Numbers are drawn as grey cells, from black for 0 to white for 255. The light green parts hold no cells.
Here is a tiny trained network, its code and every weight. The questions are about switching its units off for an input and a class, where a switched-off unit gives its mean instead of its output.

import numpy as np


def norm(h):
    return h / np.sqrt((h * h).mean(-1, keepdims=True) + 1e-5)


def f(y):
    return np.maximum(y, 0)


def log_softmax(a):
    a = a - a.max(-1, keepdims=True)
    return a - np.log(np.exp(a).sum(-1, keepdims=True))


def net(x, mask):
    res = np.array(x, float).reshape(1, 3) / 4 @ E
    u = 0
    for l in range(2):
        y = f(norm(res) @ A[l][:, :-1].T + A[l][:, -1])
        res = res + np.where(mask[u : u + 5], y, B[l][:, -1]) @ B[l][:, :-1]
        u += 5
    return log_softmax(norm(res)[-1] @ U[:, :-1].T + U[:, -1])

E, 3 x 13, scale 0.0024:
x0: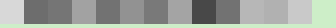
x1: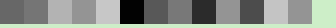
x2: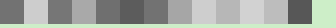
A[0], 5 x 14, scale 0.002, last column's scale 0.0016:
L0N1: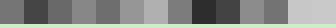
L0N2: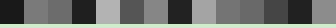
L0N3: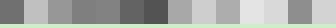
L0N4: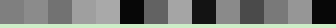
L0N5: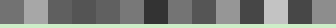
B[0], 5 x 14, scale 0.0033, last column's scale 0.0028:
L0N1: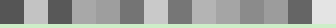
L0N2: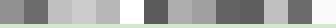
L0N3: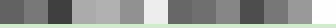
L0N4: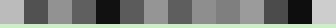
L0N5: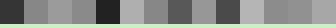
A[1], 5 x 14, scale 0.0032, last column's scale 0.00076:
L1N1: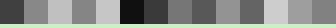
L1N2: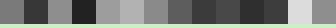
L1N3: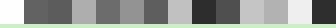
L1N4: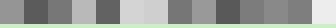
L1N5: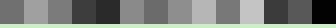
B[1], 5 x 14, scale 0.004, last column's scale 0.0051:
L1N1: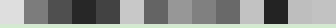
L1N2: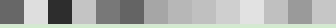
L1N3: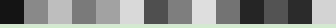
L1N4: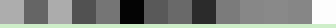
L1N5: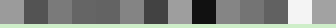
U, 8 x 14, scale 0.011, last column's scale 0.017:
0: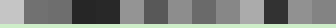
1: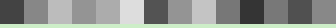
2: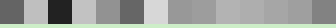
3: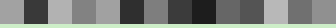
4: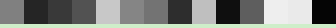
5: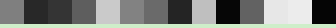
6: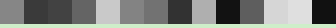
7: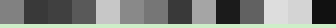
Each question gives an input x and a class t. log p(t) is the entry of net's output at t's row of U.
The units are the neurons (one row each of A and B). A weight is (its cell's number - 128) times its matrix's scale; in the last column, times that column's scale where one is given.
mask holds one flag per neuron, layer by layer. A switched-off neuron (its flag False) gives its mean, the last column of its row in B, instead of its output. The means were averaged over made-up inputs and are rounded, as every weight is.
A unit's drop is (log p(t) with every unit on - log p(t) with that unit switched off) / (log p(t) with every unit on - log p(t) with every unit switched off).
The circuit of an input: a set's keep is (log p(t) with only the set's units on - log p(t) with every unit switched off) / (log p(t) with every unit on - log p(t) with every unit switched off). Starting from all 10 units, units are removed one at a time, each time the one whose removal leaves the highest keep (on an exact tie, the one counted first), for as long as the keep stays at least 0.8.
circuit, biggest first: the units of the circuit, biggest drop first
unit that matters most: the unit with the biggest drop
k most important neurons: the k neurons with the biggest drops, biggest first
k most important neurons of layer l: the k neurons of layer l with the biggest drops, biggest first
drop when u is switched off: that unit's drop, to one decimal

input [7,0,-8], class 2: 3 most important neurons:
(L1N2; L0N2; L0N1)
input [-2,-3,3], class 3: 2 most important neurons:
(L1N4; L1N2)
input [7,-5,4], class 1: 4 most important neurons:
(L1N3; L1N1; L0N4; L1N2)
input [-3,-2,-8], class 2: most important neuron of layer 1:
(L1N2)
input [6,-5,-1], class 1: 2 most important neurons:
(L1N3; L0N4)
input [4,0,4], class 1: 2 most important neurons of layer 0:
(L0N1; L0N4)
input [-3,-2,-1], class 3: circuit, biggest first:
(L1N4; L1N1)
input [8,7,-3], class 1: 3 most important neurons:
(L1N3; L1N4; L1N5)
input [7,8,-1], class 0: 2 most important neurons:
(L1N1; L0N2)
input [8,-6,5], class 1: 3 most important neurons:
(L1N3; L1N1; L0N4)
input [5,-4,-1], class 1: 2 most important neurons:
(L1N3; L0N4)
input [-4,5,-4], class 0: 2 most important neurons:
(L1N1; L1N3)
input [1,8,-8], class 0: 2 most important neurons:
(L1N1; L0N3)
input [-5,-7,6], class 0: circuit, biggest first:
(L1N5)
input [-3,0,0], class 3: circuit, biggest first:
(L1N3; L1N2)
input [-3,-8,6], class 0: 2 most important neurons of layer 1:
(L1N5; L1N2)
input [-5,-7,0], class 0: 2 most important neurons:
(L1N3; L1N5)
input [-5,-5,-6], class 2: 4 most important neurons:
(L1N2; L1N3; L0N4; L1N1)
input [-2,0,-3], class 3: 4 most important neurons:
(L0N2; L1N3; L1N4; L0N1)
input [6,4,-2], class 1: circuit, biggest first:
(L1N3)
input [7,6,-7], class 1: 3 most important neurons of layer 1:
(L1N3; L1N4; L1N5)
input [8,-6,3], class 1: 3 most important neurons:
(L1N3; L1N1; L0N4)
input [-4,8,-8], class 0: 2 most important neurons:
(L1N1; L0N3)
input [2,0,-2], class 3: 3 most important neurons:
(L0N1; L1N2; L1N1)
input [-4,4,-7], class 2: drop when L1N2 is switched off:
1.1
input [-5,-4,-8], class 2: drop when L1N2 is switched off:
1.2
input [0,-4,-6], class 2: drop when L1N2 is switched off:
0.9
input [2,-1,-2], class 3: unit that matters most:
L0N1
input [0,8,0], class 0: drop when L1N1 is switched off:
0.7
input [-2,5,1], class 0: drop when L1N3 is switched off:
0.0
